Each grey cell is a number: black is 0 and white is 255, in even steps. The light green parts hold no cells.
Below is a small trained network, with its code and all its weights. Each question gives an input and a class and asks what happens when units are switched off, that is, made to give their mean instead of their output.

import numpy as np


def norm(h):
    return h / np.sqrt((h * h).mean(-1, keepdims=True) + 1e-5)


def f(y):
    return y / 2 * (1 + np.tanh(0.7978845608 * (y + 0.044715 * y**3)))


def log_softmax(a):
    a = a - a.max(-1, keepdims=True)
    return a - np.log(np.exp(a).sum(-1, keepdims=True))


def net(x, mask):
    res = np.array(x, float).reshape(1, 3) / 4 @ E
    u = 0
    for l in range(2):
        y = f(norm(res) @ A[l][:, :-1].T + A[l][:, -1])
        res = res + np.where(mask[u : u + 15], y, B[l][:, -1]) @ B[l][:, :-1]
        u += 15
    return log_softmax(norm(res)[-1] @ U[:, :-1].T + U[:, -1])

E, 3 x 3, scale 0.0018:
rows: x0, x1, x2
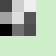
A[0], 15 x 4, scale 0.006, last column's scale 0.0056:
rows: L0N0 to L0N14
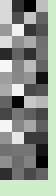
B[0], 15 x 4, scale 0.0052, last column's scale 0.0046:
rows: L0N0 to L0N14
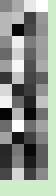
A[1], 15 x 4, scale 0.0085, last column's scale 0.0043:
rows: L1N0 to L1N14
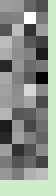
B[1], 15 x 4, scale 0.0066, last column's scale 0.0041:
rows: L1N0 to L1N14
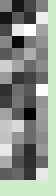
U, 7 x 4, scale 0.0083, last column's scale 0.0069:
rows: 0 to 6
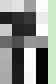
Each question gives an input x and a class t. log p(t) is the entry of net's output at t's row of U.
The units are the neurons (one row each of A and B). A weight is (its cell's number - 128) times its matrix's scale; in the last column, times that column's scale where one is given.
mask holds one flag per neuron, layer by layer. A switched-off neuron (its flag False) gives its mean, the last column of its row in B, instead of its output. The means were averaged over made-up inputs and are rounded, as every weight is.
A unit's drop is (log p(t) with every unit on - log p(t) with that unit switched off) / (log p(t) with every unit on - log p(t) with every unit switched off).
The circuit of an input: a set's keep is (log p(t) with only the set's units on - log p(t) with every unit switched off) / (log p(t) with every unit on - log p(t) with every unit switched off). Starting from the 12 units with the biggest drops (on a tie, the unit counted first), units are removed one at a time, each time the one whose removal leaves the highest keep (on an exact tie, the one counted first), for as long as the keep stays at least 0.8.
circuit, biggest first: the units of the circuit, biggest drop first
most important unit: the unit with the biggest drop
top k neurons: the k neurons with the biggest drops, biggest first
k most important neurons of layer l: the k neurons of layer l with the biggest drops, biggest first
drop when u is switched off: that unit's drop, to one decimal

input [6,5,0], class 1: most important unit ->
L0N8
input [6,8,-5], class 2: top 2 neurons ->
L0N7, L0N0
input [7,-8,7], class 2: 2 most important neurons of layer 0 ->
L0N5, L0N10
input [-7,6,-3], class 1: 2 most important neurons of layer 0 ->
L0N0, L0N8
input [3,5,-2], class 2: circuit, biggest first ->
L0N7, L0N2
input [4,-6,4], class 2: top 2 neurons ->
L0N8, L0N0
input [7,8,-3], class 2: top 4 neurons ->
L0N0, L0N7, L0N2, L0N11
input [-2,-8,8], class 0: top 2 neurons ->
L0N14, L0N4
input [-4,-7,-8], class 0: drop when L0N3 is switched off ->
0.1
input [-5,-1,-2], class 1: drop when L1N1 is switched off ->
0.4
